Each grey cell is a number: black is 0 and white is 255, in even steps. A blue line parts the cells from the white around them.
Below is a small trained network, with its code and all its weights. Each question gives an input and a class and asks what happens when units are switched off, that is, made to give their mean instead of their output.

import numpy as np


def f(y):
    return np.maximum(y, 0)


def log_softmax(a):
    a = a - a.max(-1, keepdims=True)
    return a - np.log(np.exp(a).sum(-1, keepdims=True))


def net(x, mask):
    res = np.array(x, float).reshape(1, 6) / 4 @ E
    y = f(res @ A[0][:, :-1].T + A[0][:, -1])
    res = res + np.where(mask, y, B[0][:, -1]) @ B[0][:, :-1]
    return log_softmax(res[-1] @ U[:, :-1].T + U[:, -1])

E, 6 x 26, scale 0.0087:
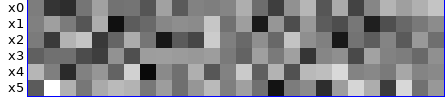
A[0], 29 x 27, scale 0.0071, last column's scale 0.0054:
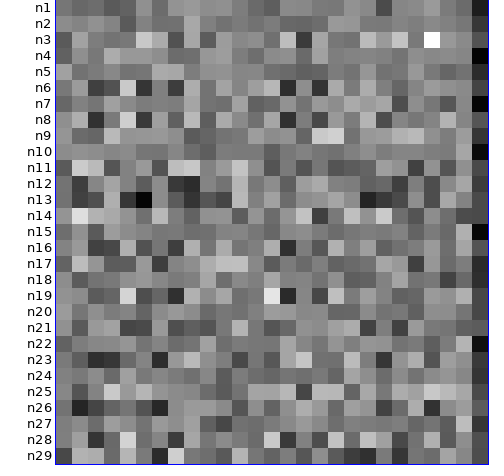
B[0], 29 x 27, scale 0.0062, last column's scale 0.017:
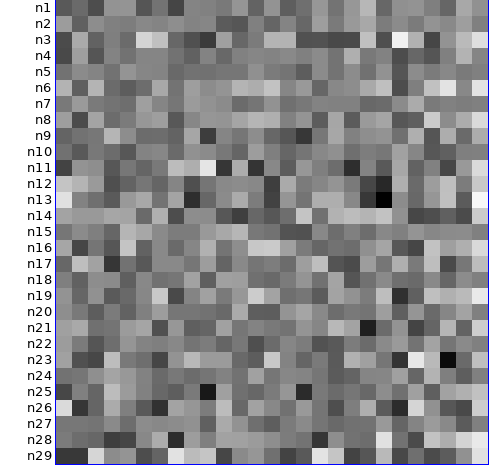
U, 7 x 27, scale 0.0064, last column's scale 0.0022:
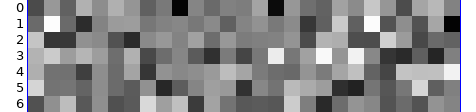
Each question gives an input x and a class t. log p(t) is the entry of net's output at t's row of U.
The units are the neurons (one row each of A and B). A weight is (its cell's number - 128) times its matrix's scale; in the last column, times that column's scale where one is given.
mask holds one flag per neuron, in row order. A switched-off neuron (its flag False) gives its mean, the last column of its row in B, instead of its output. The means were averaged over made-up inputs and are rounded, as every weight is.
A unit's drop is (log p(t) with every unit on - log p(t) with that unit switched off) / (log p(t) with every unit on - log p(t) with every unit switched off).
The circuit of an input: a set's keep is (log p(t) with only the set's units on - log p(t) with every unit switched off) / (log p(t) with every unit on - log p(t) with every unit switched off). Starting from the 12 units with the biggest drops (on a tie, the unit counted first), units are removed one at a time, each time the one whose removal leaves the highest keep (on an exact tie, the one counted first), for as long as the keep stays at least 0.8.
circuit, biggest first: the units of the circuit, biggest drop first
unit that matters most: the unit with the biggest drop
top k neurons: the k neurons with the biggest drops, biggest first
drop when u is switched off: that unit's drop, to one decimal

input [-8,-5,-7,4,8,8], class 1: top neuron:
(n3)
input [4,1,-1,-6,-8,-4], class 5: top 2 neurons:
(n11, n13)
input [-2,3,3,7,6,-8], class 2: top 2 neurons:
(n23, n26)
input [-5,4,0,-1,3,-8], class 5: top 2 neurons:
(n13, n21)
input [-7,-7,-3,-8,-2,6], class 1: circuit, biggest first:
(n3, n11)
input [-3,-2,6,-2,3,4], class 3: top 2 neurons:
(n14, n13)
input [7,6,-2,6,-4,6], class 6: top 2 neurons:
(n11, n29)
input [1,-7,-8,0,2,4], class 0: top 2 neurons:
(n3, n25)
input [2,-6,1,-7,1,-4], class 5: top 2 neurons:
(n3, n28)
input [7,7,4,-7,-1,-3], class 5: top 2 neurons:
(n13, n12)
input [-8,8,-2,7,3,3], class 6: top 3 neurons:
(n11, n17, n3)
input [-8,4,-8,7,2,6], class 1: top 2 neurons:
(n11, n17)
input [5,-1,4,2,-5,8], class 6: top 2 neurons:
(n29, n11)
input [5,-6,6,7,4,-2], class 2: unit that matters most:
n26
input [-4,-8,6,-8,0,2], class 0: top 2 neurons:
(n25, n9)
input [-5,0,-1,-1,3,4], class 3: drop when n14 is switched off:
0.5
